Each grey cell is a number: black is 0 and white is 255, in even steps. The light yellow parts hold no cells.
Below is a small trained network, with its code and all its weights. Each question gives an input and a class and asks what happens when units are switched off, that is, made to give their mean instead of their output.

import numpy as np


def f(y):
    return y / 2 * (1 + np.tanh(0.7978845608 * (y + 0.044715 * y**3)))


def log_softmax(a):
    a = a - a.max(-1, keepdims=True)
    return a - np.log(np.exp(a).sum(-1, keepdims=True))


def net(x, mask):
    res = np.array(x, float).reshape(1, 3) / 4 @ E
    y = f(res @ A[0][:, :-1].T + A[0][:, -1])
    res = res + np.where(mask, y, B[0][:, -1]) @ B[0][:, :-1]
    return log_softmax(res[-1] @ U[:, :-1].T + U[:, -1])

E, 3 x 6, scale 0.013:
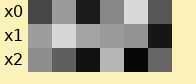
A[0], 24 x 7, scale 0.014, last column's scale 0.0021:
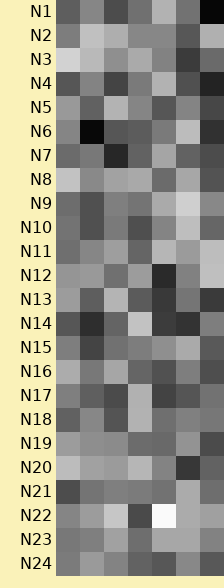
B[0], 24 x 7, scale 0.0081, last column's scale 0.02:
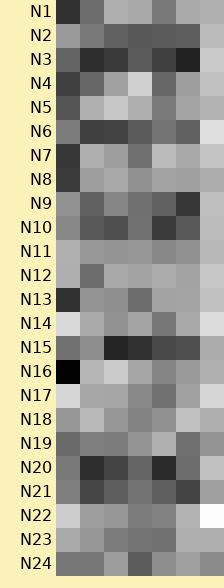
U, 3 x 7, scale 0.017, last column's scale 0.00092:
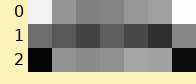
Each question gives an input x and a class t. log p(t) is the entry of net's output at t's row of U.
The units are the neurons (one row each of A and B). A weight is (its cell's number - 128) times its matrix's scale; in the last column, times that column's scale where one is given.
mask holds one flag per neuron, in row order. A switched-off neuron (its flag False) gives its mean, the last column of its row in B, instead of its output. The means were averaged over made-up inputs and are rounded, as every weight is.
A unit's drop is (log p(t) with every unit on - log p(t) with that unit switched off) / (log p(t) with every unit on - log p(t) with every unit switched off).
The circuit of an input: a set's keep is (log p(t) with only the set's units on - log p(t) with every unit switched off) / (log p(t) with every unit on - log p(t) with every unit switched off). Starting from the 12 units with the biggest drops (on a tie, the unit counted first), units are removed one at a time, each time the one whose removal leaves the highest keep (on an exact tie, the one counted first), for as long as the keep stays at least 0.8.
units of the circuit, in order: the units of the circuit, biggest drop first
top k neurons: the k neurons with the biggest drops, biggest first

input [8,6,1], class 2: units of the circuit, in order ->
[N7]
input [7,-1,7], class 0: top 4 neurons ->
[N14; N17; N16; N13]
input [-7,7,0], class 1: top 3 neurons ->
[N3; N20; N2]
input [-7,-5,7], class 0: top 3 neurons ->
[N14; N17; N12]
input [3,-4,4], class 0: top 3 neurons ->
[N3; N14; N17]
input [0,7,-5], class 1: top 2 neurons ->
[N3; N20]
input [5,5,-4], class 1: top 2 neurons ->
[N3; N2]
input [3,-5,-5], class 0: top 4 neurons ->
[N22; N3; N11; N20]
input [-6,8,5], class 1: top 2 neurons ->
[N3; N20]
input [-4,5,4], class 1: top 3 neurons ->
[N3; N20; N22]
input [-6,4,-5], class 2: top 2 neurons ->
[N16; N14]
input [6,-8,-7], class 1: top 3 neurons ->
[N9; N10; N15]
